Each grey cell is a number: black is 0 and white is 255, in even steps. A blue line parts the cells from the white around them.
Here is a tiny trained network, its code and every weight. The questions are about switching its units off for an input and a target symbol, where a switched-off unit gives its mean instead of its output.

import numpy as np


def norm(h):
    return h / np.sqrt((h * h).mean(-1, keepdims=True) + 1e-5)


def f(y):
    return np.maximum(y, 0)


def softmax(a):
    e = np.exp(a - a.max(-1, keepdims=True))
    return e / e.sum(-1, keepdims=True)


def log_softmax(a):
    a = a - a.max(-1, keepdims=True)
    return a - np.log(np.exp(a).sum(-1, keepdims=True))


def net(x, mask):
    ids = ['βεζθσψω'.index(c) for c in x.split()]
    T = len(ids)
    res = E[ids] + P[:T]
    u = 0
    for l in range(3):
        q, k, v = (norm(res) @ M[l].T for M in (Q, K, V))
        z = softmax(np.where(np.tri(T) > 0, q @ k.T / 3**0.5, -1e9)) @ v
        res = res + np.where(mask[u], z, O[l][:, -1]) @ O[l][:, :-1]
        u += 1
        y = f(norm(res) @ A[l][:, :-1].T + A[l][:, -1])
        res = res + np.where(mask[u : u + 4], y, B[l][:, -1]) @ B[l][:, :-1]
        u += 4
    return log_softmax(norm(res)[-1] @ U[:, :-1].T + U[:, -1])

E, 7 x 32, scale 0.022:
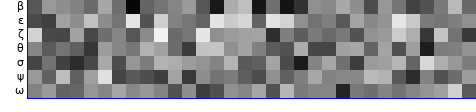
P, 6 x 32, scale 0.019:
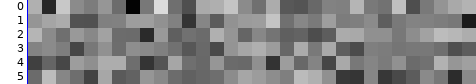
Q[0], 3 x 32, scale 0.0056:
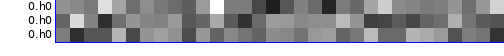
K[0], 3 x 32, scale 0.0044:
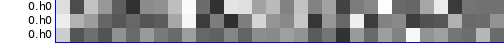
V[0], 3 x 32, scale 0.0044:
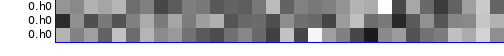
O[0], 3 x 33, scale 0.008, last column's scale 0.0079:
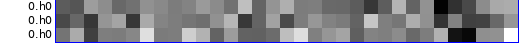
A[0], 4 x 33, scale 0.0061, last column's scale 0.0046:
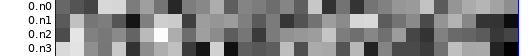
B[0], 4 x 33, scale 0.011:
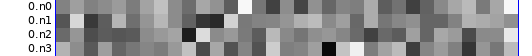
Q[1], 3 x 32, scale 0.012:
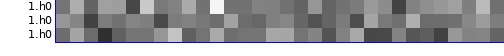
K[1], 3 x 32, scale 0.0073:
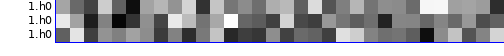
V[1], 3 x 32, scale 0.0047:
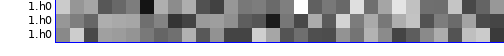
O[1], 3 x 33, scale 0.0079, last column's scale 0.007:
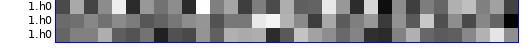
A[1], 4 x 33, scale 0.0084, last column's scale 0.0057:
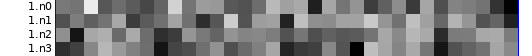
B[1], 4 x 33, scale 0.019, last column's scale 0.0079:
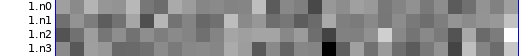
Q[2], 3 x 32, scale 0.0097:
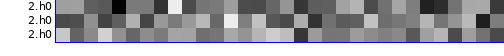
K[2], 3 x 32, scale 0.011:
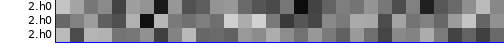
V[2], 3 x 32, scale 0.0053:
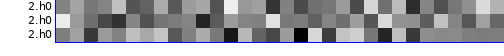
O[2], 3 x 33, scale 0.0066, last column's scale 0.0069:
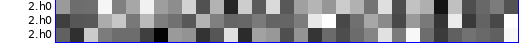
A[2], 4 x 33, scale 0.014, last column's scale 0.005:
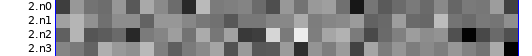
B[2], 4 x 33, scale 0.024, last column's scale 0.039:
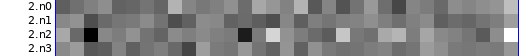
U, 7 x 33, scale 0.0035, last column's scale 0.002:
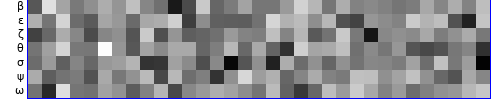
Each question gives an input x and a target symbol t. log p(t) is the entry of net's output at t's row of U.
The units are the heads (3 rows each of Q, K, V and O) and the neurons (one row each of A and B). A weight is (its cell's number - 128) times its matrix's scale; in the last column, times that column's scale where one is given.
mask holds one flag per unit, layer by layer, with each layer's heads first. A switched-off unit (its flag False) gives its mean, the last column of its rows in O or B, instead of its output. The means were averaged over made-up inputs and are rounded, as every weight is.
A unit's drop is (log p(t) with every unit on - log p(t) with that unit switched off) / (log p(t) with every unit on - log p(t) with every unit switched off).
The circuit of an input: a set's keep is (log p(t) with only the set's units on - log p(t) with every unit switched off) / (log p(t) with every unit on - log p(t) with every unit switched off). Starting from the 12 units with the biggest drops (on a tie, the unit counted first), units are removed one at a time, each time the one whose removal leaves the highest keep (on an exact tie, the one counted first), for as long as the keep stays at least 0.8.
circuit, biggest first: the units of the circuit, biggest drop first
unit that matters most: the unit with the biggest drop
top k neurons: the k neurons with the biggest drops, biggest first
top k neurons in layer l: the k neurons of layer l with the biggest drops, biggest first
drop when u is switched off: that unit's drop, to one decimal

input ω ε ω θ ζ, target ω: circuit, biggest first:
1.h0; 2.n2
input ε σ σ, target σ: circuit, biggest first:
2.n2; 2.n0
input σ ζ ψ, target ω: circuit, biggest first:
2.n2; 1.n2
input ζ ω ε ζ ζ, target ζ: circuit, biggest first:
2.n2
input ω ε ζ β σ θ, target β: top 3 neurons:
1.n1; 2.n2; 0.n1
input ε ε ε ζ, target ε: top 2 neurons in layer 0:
0.n2; 0.n0
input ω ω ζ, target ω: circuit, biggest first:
2.n2; 1.h0
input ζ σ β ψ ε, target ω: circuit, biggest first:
2.h0; 2.n2
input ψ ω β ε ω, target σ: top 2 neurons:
0.n0; 2.n2
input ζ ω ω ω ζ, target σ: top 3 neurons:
0.n2; 2.n3; 2.n2
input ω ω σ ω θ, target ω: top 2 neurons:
2.n2; 0.n2
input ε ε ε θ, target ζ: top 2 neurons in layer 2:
2.n2; 2.n0
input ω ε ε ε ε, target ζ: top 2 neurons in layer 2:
2.n2; 2.n0
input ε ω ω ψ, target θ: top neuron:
2.n2
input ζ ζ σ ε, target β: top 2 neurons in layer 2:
2.n2; 2.n0
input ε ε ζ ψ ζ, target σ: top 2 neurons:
0.n0; 2.n2
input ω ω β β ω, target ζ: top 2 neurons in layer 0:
0.n0; 0.n3
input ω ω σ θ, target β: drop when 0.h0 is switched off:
0.9
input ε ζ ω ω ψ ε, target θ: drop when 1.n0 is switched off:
0.8
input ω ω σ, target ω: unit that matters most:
2.h0
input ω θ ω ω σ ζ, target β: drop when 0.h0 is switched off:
0.9
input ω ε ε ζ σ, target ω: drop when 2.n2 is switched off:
0.6
